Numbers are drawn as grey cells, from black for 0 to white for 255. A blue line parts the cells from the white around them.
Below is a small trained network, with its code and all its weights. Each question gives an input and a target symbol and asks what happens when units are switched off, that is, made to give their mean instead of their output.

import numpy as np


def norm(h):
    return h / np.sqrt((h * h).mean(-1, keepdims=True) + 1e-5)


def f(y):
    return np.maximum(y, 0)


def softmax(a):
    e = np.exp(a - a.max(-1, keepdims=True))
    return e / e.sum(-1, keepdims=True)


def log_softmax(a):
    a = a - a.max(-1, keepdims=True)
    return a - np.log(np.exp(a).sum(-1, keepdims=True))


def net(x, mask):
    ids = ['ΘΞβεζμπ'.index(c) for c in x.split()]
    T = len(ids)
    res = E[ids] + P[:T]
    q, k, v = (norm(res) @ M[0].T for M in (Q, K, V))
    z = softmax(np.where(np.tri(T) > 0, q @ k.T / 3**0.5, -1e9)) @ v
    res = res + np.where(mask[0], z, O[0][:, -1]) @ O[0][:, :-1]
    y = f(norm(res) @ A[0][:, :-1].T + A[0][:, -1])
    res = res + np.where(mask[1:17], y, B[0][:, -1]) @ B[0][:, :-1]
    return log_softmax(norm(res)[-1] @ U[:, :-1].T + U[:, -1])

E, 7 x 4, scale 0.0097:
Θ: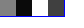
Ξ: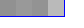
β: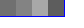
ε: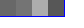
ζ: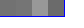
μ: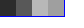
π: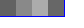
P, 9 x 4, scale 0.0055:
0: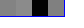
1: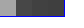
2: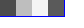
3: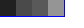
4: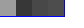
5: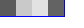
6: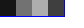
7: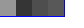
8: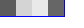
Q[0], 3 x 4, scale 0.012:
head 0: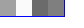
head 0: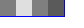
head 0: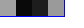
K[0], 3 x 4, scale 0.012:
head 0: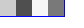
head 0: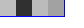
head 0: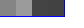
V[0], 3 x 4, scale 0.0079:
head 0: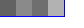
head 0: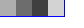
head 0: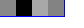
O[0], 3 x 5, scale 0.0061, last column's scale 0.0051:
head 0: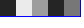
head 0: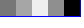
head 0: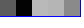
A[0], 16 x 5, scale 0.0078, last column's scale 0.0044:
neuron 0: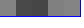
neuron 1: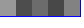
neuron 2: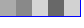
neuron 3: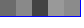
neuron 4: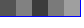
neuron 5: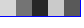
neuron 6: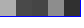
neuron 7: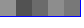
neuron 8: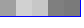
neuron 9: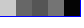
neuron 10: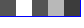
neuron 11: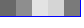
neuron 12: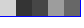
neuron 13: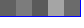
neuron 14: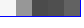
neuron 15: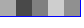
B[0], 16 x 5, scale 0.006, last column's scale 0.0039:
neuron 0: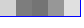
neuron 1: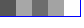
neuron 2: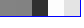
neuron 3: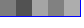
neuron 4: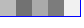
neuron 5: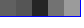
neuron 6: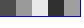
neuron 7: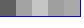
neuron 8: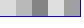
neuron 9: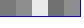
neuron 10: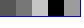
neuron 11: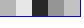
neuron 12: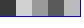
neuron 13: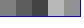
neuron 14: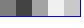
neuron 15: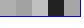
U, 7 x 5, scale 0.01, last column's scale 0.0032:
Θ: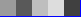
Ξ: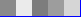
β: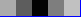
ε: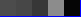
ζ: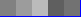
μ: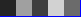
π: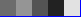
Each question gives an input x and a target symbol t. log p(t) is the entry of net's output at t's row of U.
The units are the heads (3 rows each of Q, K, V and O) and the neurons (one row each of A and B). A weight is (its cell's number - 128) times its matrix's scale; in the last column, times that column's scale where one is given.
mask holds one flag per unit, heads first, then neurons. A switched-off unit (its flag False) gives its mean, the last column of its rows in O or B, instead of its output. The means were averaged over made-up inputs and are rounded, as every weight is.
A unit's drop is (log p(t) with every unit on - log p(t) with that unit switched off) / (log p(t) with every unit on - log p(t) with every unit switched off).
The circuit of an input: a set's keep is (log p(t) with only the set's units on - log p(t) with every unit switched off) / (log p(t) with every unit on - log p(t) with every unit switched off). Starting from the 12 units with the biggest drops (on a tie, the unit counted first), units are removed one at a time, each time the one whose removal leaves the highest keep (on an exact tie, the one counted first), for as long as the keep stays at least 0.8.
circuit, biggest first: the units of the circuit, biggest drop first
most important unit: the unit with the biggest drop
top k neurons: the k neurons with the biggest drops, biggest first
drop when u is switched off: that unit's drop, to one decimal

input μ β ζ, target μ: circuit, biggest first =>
[neuron 2; neuron 4]
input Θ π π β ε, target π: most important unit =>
neuron 12
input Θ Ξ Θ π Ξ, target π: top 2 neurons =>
[neuron 5; neuron 15]
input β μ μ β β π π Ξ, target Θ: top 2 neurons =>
[neuron 14; neuron 9]
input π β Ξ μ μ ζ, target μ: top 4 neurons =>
[neuron 2; neuron 4; neuron 0; neuron 15]
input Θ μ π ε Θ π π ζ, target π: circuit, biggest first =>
[neuron 12; neuron 6]
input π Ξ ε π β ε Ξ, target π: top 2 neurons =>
[neuron 10; neuron 2]
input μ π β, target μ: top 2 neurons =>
[neuron 2; neuron 4]
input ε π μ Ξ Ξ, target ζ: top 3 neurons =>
[neuron 6; neuron 15; neuron 12]
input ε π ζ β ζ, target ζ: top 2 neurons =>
[neuron 6; neuron 12]
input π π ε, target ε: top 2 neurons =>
[neuron 11; neuron 1]
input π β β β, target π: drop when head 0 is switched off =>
0.8
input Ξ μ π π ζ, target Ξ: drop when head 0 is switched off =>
0.5
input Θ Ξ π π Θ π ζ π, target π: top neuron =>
[neuron 14]
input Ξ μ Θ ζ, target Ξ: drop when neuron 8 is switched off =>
0.1
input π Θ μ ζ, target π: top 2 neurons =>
[neuron 10; neuron 2]
